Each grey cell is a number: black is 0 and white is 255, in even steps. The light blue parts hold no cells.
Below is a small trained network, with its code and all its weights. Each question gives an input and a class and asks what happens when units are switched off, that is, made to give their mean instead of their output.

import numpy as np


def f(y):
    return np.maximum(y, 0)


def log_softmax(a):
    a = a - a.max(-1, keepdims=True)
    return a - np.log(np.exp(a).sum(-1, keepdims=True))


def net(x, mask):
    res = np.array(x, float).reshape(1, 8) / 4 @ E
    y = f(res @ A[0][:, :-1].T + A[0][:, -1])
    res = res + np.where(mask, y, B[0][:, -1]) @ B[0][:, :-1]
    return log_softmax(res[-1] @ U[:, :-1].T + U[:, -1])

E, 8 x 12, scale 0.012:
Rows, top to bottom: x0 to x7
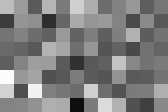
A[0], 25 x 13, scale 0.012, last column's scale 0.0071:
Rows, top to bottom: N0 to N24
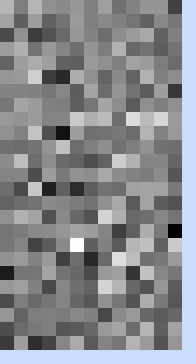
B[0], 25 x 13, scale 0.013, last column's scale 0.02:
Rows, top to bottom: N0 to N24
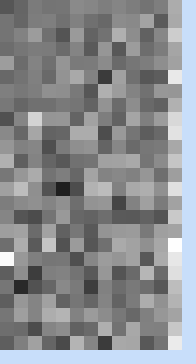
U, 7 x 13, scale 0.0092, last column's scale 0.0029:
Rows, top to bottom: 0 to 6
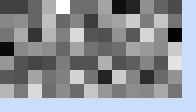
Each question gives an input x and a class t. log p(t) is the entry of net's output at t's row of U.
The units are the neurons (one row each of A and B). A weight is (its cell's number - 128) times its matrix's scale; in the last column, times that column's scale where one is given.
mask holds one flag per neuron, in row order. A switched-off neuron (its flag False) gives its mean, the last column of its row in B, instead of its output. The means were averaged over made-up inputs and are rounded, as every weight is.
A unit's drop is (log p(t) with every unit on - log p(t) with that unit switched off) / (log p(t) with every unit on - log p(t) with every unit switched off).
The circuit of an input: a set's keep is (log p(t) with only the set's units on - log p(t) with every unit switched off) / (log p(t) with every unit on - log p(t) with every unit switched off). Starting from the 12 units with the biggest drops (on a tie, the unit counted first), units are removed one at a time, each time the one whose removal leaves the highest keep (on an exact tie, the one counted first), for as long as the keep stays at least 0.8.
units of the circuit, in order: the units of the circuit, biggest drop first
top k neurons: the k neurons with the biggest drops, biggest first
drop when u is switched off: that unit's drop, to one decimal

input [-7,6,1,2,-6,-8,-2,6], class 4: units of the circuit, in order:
[N8]
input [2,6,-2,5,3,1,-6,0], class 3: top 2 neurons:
[N24, N18]
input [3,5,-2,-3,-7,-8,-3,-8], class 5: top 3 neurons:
[N24, N2, N13]
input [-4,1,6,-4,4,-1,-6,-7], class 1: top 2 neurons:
[N17, N18]
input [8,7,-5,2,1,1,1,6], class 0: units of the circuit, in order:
[N13, N18, N24, N2]
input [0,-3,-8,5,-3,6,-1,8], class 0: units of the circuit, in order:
[N13, N18, N24]
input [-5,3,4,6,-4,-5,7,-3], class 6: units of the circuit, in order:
[N19, N24]
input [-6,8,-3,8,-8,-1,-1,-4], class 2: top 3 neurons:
[N17, N8, N16]
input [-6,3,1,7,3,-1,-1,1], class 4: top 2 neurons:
[N8, N13]
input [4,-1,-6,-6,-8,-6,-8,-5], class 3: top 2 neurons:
[N24, N8]
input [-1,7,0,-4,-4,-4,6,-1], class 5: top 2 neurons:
[N5, N9]
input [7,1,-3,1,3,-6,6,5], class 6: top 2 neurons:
[N19, N15]
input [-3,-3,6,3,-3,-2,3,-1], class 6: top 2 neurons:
[N17, N19]
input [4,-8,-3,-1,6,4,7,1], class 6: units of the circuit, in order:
[N17]
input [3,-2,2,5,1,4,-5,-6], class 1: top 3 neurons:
[N17, N5, N9]
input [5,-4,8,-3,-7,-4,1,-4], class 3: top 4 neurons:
[N8, N18, N24, N11]
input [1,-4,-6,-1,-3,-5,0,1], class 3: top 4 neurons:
[N18, N8, N13, N11]
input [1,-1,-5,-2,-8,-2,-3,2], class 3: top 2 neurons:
[N18, N8]
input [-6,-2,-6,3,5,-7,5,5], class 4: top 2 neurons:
[N13, N8]
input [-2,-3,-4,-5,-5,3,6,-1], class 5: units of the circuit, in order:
[N5]
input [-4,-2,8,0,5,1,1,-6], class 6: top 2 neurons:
[N13, N17]
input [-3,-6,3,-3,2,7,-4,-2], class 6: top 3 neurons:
[N17, N18, N19]
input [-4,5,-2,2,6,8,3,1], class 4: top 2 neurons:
[N13, N24]
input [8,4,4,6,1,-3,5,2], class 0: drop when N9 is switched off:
0.2
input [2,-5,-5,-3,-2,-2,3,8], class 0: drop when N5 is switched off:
0.0
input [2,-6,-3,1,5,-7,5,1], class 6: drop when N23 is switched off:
0.1
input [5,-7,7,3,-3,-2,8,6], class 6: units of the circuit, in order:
[N17]
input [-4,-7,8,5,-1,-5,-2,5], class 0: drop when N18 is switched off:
0.1
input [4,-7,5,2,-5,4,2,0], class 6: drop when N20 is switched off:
0.3
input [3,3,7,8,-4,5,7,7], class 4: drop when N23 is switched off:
-0.1
